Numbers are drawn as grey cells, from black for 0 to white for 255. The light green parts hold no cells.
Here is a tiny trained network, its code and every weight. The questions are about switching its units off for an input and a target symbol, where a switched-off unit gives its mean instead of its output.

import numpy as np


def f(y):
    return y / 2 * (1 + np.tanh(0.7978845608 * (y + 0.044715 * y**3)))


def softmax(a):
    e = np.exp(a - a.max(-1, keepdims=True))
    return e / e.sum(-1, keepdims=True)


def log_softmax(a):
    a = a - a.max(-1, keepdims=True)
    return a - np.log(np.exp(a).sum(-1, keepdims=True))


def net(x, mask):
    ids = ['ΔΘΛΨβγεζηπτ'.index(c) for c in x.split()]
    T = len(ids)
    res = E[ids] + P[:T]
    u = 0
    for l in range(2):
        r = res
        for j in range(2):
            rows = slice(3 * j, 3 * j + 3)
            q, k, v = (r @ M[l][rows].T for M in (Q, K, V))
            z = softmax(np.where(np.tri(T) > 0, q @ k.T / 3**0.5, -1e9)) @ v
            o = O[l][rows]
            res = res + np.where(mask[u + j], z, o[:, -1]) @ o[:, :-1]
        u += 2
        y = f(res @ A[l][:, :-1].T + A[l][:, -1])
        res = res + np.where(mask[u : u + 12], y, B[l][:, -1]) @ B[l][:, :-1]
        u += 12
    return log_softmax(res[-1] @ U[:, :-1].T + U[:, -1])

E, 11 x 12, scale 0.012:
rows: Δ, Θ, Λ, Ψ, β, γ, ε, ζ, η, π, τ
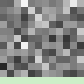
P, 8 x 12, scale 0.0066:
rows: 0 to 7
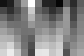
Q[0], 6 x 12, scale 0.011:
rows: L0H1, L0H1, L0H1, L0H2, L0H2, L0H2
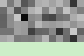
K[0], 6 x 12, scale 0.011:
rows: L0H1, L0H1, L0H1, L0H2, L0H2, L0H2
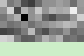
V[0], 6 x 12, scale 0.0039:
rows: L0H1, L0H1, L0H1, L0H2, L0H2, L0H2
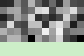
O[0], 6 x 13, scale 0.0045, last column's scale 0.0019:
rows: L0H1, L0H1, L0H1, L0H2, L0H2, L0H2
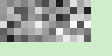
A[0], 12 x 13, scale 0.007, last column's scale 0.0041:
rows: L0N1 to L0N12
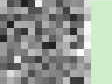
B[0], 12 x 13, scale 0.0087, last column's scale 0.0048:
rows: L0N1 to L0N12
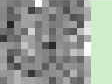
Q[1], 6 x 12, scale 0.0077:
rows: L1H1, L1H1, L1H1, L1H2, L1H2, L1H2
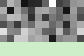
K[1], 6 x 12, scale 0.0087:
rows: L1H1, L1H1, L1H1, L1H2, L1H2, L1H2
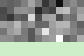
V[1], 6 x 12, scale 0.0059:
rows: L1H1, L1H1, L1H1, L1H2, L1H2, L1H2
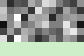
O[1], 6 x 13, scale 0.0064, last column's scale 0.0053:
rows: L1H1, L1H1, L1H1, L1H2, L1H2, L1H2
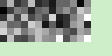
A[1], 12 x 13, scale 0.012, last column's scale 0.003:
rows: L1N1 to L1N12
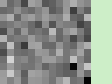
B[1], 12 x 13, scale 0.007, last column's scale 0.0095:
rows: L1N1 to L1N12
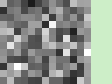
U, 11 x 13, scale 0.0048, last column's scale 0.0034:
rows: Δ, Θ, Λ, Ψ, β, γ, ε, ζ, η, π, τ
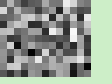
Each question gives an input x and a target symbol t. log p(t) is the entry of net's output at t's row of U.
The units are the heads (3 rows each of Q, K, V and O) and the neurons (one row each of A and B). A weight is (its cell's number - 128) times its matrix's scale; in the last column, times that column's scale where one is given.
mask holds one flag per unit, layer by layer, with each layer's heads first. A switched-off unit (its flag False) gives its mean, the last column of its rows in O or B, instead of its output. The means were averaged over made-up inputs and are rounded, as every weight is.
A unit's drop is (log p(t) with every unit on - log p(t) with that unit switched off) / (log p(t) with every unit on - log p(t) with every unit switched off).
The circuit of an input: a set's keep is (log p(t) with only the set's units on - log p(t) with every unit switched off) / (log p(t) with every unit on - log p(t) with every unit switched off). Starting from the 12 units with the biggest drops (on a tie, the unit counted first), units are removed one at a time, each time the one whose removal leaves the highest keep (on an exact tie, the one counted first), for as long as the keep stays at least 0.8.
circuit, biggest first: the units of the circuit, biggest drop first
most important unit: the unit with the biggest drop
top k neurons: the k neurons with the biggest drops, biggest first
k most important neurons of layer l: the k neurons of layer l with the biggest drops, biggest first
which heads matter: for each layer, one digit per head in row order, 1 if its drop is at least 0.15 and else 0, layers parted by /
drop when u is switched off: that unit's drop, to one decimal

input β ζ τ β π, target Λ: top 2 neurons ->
L0N6; L1N3
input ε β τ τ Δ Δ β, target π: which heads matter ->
00 / 00
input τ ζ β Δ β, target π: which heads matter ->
00 / 01
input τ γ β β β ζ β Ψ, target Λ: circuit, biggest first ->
L0H1; L0N1; L1H1
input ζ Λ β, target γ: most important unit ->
L0N1
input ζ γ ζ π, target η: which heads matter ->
00 / 11
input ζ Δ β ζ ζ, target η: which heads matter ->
01 / 10
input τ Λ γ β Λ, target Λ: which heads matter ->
00 / 01
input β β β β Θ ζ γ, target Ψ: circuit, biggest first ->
L0H1; L1H1; L1N10; L0N8
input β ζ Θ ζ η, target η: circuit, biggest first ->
L1H1; L0N1; L0N7
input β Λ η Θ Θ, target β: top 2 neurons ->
L0N10; L0N8
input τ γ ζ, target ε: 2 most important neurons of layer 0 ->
L0N9; L0N7
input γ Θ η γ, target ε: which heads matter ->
10 / 11
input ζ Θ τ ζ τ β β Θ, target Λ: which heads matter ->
11 / 01
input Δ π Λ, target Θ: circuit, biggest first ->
L1H2; L1N6; L0N6
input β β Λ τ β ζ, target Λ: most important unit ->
L0N7
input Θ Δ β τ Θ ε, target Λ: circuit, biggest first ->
L0H1; L1H1; L1N3
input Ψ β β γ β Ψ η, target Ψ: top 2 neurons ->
L1N10; L0N4
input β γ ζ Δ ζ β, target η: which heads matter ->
00 / 10
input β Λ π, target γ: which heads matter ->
10 / 11
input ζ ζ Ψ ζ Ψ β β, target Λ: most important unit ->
L0H1
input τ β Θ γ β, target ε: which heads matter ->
00 / 10
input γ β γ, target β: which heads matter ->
10 / 10
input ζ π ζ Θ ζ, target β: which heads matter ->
00 / 01
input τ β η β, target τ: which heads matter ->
00 / 11
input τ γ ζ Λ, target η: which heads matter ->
01 / 10
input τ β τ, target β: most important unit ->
L0H1
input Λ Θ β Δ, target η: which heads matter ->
00 / 11
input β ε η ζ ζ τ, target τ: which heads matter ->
11 / 10
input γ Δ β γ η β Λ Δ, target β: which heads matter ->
11 / 11
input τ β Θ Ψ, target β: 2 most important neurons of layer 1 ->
L1N11; L1N8
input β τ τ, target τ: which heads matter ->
01 / 10
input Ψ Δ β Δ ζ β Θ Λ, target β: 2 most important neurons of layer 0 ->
L0N1; L0N7
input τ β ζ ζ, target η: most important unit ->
L1H1
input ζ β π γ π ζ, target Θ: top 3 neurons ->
L0N7; L1N6; L0N6
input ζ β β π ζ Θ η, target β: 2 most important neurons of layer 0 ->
L0N1; L0N12
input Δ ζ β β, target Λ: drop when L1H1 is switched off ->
0.2
